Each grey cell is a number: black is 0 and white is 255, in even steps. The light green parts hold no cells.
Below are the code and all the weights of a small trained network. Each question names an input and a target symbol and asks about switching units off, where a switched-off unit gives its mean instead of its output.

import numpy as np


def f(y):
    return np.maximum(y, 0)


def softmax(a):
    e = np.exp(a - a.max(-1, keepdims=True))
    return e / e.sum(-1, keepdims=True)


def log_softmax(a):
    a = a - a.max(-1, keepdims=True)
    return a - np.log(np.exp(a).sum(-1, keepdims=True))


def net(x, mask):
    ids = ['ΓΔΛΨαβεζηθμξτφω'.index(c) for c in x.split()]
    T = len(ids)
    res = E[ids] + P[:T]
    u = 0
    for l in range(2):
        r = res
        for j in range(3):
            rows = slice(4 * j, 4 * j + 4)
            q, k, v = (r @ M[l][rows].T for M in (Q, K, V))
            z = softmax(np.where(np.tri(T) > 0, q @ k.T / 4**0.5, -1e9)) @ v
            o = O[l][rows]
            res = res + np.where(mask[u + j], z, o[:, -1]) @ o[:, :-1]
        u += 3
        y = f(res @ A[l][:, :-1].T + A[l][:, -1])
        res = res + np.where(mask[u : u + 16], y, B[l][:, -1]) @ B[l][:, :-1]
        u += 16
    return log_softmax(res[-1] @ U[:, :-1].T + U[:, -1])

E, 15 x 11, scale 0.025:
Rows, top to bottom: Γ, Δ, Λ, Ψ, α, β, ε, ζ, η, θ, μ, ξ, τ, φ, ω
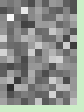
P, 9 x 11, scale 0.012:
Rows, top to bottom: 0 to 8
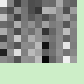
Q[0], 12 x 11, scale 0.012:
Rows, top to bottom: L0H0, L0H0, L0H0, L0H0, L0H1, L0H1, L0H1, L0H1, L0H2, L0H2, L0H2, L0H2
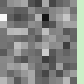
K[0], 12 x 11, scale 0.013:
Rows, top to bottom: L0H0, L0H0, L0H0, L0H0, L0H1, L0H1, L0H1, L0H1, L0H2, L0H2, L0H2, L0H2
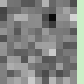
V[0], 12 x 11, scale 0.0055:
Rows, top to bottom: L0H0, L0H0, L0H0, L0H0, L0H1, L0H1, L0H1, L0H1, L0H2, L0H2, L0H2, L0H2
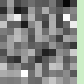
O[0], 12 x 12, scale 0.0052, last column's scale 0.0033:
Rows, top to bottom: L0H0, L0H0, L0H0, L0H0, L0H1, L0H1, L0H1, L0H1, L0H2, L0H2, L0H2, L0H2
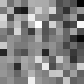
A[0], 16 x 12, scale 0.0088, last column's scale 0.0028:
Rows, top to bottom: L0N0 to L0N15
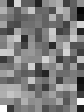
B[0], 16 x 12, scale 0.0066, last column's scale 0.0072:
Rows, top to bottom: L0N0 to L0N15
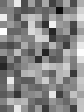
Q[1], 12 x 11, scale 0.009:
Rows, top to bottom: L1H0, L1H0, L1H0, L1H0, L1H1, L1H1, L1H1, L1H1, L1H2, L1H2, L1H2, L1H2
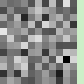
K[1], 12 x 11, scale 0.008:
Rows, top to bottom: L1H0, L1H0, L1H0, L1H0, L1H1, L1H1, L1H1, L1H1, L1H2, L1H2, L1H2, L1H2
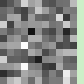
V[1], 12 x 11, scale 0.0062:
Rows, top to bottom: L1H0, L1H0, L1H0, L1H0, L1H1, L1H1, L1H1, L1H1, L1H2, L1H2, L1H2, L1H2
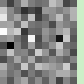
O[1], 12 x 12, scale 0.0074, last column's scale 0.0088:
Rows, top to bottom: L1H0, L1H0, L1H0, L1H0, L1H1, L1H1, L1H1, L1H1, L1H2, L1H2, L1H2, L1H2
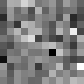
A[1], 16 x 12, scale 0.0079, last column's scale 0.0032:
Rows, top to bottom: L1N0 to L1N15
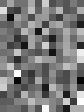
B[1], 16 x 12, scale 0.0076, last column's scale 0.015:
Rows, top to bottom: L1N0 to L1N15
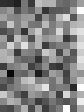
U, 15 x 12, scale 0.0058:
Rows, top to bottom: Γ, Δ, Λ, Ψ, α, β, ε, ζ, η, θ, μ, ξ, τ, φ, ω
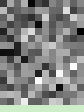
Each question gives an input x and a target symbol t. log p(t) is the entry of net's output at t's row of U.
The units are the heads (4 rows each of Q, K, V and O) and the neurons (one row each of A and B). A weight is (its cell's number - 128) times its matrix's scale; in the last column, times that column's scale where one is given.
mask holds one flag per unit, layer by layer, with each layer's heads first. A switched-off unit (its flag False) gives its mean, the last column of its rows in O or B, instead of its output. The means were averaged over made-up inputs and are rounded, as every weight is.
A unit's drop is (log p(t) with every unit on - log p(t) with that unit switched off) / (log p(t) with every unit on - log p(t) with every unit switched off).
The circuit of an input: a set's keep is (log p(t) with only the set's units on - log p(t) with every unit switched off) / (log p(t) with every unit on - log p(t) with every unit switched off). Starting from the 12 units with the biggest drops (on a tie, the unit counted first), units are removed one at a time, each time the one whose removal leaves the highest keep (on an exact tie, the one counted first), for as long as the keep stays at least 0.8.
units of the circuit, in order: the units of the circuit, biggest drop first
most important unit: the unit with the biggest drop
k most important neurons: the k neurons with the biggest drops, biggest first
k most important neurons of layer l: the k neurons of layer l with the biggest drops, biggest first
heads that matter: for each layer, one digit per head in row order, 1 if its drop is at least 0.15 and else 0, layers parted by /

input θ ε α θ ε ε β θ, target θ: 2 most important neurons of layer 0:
[L0N2 L0N14]
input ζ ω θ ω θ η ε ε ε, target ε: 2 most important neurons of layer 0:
[L0N6 L0N2]
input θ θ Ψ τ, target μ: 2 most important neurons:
[L0N0 L1N2]
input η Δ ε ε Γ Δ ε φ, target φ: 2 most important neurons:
[L0N4 L1N14]
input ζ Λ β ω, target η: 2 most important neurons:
[L1N10 L1N6]
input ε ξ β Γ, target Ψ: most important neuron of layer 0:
[L0N0]
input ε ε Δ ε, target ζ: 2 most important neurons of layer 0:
[L0N8 L0N2]
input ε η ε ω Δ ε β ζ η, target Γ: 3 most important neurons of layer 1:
[L1N9 L1N4 L1N12]
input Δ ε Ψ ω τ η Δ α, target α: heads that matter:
100 / 010
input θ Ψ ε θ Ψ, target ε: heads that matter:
100 / 010
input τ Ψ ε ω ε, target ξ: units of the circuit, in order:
[L1H1 L0H0]
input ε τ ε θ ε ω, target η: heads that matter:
000 / 010
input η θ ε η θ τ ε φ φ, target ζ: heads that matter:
101 / 000
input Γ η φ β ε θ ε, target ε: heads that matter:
000 / 010
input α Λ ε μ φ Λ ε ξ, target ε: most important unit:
L0N13
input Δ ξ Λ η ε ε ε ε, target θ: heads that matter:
000 / 001
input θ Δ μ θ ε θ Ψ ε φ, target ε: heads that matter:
000 / 010
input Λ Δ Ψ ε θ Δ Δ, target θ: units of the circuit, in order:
[L1H0 L1N12]
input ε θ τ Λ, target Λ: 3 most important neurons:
[L0N5 L1N9 L1N6]
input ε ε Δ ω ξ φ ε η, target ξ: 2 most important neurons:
[L0N5 L0N9]
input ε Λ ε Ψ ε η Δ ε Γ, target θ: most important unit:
L1H0
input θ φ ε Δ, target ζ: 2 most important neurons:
[L0N8 L1N6]
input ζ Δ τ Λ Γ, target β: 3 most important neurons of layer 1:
[L1N5 L1N11 L1N12]
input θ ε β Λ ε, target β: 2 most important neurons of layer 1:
[L1N11 L1N5]
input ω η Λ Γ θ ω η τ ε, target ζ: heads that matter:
100 / 000
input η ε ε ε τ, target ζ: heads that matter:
100 / 000
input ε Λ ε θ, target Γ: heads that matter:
000 / 010
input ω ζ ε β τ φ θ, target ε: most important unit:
L0N6
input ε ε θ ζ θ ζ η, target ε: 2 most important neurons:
[L0N6 L1N8]
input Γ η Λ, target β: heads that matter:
000 / 000
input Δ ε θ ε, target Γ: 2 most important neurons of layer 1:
[L1N6 L1N15]
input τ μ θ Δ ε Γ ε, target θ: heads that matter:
100 / 100
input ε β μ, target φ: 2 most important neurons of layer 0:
[L0N10 L0N3]
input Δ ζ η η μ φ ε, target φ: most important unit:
L0H0
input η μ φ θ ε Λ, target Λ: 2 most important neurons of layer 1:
[L1N9 L1N6]
